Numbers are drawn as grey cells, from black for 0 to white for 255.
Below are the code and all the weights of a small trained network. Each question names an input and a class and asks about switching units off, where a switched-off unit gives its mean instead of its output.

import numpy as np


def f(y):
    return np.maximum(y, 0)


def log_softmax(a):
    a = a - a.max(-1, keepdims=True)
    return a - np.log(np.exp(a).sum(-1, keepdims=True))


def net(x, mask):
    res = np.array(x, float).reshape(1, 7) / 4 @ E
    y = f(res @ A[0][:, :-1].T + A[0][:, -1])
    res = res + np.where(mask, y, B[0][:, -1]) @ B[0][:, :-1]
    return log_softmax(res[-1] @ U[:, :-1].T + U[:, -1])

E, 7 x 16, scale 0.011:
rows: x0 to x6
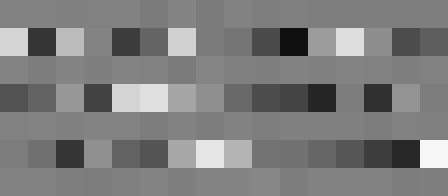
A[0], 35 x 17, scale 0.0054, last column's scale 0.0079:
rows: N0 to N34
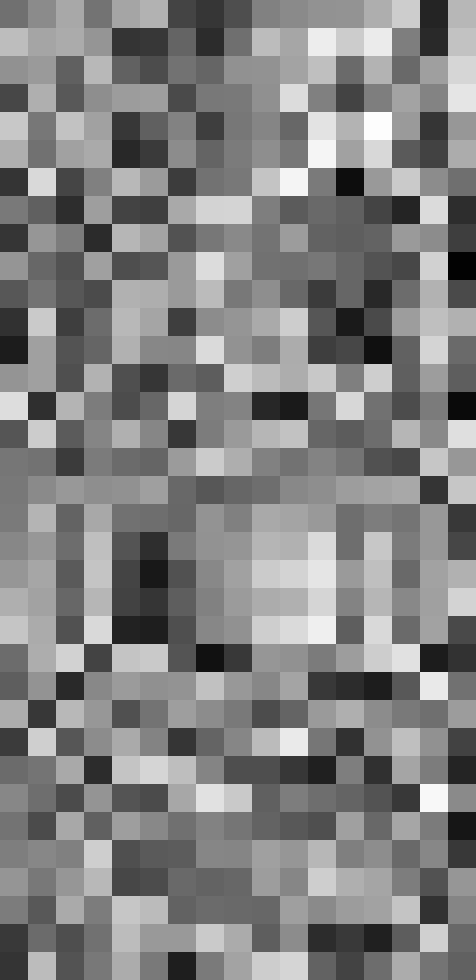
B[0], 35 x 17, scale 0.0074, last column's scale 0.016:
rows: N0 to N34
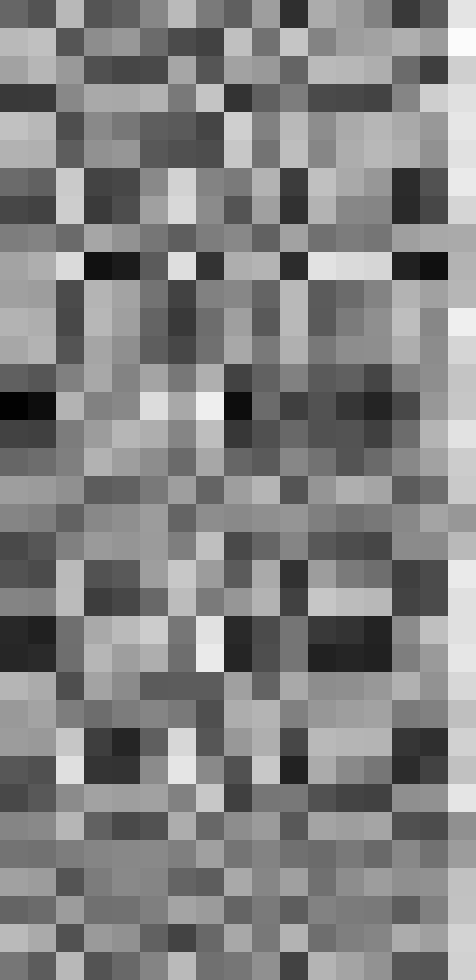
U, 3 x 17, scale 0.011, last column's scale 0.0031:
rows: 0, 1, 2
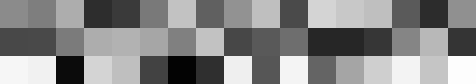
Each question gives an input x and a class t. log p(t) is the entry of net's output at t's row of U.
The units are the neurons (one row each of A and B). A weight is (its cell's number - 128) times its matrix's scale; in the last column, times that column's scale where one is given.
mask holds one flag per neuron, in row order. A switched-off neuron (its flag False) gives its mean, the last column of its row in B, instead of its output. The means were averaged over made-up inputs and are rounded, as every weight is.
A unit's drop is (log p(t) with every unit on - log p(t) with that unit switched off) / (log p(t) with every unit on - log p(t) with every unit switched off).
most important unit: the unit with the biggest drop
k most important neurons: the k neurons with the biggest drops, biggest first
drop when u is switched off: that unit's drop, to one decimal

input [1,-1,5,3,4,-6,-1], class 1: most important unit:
N23
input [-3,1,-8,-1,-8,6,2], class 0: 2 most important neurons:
[N9 N23]
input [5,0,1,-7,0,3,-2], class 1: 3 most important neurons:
[N22 N13 N19]
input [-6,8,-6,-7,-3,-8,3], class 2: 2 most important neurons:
[N1 N4]
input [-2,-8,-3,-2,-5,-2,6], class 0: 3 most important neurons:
[N26 N6 N34]
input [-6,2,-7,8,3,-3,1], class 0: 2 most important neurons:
[N27 N22]
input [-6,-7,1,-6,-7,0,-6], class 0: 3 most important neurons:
[N26 N6 N21]
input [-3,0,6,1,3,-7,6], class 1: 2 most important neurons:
[N23 N21]
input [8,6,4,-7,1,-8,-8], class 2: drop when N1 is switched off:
0.3
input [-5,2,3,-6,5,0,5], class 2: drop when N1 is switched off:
0.2
